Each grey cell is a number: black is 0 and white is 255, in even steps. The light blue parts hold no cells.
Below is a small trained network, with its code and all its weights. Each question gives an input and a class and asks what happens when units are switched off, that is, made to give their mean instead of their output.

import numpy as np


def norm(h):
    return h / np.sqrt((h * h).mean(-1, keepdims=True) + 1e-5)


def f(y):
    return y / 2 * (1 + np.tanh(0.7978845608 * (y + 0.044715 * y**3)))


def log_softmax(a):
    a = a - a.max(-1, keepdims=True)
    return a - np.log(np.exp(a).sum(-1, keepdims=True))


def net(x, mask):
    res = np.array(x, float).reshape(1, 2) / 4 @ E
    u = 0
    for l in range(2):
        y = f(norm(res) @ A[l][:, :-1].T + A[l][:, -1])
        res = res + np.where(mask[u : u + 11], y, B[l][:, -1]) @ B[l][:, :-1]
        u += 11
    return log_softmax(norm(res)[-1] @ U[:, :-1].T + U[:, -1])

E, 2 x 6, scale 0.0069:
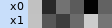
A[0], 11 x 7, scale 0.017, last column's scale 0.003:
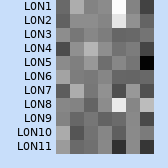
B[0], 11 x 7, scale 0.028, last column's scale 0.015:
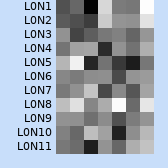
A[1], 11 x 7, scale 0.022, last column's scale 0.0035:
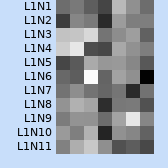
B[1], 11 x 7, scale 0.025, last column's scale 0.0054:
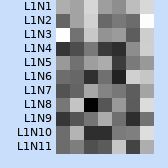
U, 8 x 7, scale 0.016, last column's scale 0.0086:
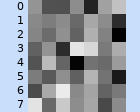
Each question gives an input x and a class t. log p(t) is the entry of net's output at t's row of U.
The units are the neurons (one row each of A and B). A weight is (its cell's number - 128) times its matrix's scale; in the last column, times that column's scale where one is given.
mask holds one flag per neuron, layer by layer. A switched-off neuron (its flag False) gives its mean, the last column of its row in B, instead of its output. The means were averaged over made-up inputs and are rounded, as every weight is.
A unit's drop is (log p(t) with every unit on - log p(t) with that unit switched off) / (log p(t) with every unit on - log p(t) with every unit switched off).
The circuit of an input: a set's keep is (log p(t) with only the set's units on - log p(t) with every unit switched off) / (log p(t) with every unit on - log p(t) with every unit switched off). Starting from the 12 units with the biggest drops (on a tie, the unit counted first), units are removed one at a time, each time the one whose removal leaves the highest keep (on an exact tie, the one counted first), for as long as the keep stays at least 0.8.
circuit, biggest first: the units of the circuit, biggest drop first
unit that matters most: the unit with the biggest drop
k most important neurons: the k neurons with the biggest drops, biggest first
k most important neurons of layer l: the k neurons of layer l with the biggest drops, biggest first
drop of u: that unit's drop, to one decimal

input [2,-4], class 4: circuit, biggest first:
(L0N2, L0N1)
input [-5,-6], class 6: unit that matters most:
L0N4
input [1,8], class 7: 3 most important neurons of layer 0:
(L0N1, L0N11, L0N2)
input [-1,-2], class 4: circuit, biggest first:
(L0N4, L0N7)
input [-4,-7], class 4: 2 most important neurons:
(L0N4, L0N7)
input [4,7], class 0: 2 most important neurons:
(L0N8, L0N4)
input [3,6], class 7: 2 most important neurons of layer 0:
(L0N1, L0N2)
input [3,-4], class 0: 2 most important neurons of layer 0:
(L0N11, L0N8)
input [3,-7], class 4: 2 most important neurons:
(L0N2, L0N1)
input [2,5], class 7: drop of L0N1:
0.6
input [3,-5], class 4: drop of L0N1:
0.5
